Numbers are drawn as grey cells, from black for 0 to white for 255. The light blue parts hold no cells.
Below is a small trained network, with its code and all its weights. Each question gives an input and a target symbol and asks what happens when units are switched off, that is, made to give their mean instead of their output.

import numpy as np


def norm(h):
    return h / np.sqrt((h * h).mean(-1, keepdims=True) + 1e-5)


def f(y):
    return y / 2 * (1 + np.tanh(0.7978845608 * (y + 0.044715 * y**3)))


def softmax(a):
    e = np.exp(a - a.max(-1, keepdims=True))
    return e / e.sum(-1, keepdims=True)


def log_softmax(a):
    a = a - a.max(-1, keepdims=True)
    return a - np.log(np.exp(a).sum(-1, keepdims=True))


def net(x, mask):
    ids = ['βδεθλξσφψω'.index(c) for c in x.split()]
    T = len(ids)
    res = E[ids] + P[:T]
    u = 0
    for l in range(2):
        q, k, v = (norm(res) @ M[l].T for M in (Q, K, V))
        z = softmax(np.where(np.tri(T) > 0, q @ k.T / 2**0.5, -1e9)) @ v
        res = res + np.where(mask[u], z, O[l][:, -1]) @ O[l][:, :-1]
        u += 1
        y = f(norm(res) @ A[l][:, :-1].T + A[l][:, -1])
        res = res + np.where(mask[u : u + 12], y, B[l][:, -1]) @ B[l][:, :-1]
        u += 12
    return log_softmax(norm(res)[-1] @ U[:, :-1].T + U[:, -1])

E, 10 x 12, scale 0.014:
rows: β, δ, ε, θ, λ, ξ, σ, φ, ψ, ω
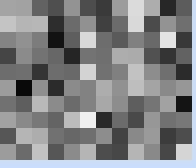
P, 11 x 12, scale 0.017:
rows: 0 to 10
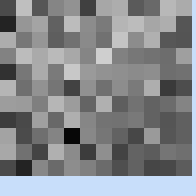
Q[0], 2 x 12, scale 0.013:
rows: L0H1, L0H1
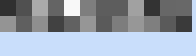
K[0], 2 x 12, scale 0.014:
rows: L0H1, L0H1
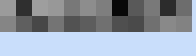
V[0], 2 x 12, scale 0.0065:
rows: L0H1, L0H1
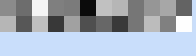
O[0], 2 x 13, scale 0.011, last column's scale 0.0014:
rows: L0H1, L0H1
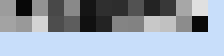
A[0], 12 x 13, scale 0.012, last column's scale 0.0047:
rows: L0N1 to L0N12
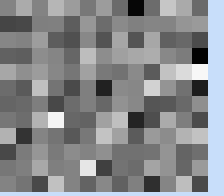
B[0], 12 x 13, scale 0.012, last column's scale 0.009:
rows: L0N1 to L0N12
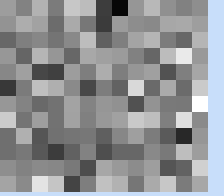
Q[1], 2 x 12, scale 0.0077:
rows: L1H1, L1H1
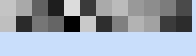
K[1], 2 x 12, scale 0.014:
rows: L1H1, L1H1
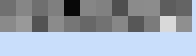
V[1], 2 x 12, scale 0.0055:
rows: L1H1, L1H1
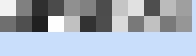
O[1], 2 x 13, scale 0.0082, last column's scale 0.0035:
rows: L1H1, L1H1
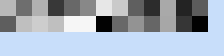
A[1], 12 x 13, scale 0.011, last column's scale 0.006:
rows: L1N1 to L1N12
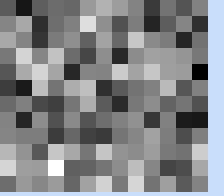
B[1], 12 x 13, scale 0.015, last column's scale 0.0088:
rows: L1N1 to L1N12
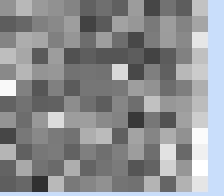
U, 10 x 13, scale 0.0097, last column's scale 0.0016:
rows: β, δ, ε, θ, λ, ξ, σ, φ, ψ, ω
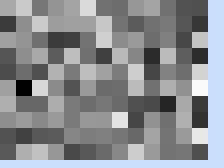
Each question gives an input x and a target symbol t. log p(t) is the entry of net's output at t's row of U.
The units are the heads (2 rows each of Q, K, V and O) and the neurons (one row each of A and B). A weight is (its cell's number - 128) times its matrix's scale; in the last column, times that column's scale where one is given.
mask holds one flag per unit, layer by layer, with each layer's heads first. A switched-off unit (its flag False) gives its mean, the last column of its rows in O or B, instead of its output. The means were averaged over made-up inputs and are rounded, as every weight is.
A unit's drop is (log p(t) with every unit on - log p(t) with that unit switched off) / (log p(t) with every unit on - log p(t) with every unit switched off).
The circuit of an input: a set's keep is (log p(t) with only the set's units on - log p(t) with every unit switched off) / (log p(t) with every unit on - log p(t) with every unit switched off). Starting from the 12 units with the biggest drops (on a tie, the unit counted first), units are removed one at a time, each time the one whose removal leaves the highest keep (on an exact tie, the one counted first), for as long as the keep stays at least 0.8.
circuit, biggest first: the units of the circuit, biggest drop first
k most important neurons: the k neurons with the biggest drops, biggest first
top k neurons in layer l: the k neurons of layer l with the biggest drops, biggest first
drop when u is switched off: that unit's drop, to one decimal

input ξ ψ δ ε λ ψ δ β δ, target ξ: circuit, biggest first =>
[L0H1 L1N9]
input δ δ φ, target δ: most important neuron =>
[L0N11]
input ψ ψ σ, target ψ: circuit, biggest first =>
[L1H1 L0H1 L0N12 L1N7]
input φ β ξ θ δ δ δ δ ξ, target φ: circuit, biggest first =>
[L0H1 L1N5]
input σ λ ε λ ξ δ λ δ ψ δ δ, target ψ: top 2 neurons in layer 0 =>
[L0N7 L0N12]
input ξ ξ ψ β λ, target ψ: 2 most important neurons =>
[L0N2 L0N7]
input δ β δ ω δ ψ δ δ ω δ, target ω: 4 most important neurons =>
[L0N6 L0N7 L1N8 L1N9]
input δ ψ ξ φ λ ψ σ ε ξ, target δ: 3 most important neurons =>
[L0N9 L1N8 L1N9]
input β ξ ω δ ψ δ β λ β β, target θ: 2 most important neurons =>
[L1N11 L0N6]
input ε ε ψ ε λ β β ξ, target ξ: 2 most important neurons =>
[L1N6 L0N6]
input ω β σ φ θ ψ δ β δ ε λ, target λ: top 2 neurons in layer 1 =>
[L1N1 L1N12]
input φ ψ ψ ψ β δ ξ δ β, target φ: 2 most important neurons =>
[L1N5 L0N4]
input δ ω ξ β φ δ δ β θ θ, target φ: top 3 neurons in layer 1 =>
[L1N5 L1N12 L1N9]
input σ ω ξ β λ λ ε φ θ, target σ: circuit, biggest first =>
[L0H1]
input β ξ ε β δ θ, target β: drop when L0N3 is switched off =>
0.0
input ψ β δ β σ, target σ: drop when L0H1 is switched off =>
0.8
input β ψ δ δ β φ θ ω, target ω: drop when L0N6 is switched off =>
0.1
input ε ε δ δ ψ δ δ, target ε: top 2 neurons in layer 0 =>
[L0N5 L0N6]
